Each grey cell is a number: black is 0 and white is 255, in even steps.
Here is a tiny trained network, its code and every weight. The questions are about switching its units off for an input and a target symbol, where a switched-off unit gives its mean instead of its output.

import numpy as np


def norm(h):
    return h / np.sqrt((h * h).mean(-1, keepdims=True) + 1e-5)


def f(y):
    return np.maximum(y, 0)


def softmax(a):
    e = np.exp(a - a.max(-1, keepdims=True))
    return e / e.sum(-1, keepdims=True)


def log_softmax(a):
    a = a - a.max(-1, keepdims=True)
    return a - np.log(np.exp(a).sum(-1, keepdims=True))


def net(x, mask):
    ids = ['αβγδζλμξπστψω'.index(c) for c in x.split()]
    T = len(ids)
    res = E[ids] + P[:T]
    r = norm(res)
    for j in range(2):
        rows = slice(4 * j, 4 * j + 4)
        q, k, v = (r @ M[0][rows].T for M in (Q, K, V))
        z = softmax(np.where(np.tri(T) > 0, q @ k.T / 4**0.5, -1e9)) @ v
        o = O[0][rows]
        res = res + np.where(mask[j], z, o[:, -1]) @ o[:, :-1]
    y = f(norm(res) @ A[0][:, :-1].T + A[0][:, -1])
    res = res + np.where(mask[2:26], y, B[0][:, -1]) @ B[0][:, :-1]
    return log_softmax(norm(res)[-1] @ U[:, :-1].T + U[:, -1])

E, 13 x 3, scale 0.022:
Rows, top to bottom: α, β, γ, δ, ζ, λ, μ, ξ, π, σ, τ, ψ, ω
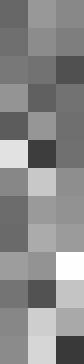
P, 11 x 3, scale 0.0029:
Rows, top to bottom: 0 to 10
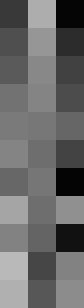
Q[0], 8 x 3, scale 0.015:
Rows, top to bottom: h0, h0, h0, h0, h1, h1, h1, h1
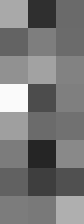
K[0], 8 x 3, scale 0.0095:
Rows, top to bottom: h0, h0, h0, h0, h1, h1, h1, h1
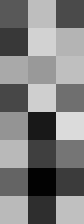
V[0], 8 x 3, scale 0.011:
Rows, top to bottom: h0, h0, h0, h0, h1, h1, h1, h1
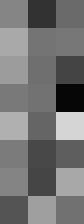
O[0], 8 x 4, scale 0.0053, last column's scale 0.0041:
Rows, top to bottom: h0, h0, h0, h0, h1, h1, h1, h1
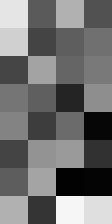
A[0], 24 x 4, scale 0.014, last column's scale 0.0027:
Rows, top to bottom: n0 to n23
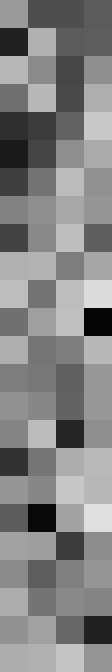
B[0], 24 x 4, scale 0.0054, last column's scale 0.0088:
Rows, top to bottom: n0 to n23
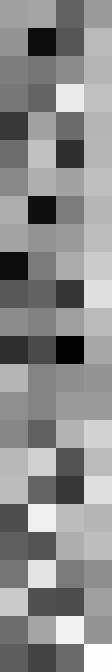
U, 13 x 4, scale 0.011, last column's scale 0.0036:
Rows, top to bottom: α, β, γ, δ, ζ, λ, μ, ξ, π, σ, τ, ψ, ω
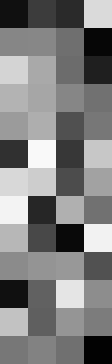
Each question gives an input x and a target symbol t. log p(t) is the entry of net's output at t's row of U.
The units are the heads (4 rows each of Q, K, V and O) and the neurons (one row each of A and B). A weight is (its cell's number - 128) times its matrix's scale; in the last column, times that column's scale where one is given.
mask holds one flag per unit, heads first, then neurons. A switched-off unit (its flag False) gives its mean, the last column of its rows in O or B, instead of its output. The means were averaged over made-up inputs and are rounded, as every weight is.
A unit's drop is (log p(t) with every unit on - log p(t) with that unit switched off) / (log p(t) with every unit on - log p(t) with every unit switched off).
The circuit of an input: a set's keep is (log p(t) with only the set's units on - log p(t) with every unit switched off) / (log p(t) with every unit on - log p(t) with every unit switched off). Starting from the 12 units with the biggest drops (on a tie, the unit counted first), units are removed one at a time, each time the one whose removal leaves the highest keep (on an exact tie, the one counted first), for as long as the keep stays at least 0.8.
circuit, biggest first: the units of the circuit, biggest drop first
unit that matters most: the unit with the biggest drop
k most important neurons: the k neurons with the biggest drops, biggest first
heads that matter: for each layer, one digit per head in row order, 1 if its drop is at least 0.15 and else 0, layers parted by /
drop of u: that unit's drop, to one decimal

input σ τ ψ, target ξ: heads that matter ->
11
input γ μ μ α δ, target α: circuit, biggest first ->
[h1]
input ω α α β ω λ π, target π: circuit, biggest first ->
[h0; n17]
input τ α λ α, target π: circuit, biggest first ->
[h0; n17; n3]
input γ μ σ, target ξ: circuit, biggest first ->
[n17; h1; n7]
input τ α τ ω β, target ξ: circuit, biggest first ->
[h0; n17]
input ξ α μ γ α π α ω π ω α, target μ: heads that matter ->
10
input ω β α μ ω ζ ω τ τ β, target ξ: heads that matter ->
11
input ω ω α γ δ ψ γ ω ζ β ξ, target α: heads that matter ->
10
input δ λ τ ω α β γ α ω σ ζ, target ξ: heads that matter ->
11
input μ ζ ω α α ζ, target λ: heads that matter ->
10
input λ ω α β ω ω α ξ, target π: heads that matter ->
10
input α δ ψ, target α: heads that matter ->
10
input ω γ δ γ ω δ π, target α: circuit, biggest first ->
[h0]
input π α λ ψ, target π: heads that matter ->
10
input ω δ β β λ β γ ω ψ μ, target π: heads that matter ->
01
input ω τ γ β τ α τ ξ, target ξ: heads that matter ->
00
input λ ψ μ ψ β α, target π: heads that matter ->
00
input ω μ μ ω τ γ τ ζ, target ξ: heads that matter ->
10
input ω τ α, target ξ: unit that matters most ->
h0
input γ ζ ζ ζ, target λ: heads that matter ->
11
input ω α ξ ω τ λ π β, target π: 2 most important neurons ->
[n10; n17]
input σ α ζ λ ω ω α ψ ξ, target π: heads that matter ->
10
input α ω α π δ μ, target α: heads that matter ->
00
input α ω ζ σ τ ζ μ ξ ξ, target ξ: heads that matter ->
00
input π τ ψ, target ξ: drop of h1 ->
0.2
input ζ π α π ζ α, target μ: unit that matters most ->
n16
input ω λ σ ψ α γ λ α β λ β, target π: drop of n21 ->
0.1
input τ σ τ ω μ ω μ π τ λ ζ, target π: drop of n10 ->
0.4
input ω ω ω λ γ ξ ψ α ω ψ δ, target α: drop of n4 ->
0.1
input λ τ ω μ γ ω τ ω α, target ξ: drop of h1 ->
0.2
